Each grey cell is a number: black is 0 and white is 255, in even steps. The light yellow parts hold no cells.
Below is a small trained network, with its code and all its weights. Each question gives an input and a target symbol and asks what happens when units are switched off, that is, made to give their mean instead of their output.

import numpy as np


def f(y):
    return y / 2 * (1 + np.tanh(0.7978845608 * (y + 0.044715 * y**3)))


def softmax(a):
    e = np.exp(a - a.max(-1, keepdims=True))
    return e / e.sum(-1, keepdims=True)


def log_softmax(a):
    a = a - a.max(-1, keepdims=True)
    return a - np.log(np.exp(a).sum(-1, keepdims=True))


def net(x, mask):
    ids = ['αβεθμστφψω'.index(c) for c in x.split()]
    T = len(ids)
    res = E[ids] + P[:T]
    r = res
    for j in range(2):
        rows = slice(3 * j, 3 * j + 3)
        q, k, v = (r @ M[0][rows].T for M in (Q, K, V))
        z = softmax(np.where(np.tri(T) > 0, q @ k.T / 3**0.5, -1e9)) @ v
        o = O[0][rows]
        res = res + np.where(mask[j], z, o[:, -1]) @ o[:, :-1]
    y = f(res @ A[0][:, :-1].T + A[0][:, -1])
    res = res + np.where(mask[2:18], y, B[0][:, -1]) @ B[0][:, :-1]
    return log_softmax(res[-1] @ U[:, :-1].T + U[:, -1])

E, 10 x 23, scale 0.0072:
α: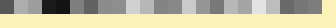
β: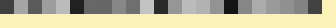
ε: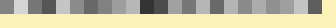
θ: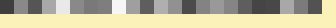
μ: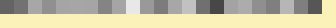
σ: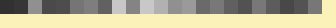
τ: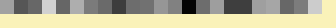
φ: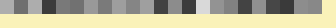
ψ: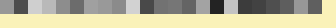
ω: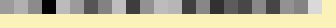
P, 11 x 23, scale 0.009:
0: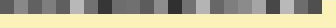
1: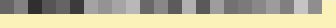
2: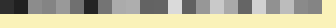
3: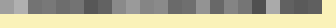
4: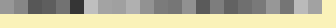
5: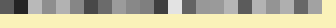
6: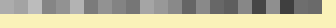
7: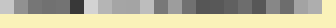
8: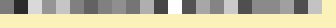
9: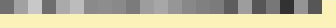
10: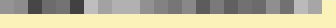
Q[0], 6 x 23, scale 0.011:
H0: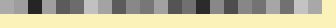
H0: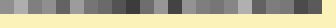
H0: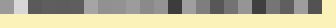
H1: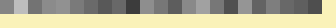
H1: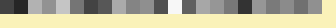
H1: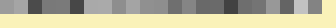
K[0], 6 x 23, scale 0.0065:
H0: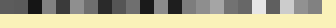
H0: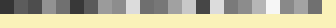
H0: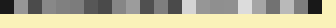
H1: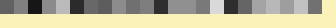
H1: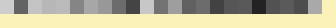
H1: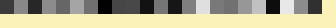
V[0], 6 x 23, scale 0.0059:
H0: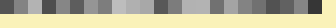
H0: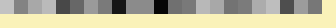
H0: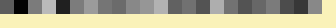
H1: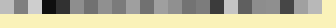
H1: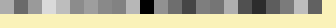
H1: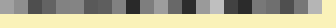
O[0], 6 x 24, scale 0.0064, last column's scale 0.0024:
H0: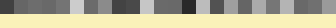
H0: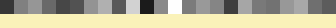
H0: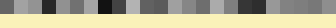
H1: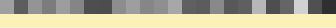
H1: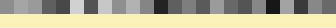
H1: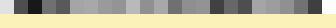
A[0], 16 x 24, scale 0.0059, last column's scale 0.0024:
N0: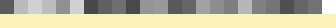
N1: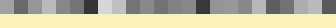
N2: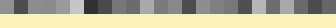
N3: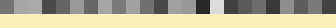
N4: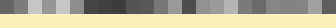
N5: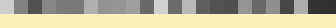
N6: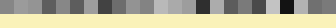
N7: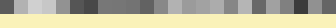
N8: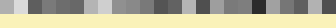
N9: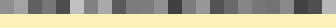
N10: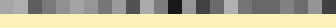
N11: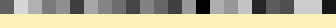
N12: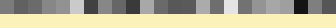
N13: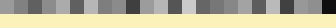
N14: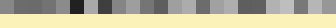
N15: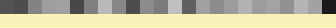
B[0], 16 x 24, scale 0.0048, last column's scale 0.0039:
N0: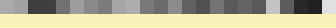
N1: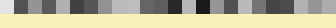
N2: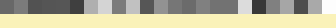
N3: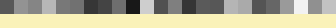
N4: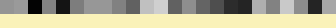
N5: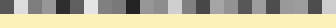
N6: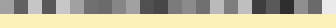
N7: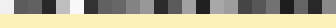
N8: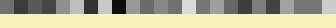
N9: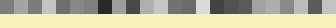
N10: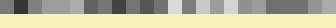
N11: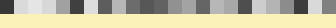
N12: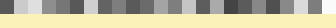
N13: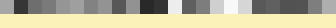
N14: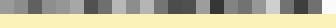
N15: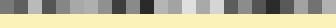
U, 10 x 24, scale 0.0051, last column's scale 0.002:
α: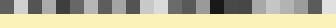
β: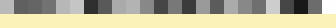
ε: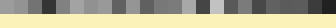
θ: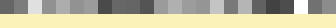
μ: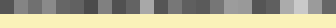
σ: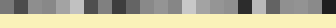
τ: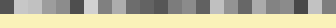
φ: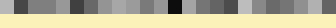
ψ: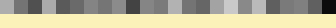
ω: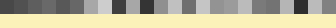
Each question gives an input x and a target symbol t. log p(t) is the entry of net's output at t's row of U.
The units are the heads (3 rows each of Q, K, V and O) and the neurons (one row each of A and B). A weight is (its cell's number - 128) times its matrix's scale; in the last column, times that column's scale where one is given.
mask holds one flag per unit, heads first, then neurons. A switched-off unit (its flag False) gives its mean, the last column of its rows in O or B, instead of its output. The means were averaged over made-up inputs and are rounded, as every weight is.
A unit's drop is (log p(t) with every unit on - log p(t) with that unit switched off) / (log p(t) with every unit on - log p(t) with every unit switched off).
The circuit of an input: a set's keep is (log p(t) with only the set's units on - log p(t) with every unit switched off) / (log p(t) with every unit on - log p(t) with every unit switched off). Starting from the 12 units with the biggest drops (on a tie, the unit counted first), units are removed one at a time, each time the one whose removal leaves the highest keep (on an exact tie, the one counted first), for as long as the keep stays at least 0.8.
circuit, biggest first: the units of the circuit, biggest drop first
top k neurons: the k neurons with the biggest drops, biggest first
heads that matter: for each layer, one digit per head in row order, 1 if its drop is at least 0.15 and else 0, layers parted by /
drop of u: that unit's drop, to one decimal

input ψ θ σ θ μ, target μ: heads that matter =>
01
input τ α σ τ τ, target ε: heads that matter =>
11
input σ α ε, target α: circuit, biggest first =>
(H0; N4; H1; N6)
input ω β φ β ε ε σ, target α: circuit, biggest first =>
(H0; N9)
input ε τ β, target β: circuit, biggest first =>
(H0; N14; N7)
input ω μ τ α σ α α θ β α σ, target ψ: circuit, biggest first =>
(H0; N5; H1; N13)
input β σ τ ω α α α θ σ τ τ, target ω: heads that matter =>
01
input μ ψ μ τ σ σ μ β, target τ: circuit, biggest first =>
(H1; N11)
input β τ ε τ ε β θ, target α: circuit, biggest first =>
(H0; N9; N6)
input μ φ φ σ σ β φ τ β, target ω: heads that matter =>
11
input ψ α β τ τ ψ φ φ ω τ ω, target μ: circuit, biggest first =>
(H1; N3)
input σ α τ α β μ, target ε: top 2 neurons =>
(N7; N0)
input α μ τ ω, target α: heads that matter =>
10
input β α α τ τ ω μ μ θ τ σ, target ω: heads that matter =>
01
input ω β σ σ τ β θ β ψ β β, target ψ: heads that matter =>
11
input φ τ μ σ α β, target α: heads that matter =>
10
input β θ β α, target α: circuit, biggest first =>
(H0; N9)
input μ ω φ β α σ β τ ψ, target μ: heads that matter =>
01
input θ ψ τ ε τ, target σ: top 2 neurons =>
(N8; N10)
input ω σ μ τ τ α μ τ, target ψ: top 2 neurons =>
(N5; N13)
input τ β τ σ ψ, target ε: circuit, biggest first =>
(H0; H1; N8)
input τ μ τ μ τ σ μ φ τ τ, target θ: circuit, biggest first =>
(H0; N6)
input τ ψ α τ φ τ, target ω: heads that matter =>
11
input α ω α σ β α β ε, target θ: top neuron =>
(N15)
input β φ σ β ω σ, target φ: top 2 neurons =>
(N1; N2)
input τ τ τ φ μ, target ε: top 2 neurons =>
(N8; N6)
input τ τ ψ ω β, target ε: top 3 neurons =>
(N8; N6; N5)
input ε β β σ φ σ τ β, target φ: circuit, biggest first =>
(H0; N1)
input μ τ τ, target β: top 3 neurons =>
(N14; N12; N5)
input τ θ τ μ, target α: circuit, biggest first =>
(N9; H0; N6)
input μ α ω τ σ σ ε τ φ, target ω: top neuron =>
(N2)
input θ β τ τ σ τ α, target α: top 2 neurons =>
(N9; N6)
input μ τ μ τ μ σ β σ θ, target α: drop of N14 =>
0.0
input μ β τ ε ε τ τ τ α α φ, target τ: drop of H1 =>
1.2
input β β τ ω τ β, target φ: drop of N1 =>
0.2
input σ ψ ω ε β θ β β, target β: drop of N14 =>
0.2
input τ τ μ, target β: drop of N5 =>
0.1
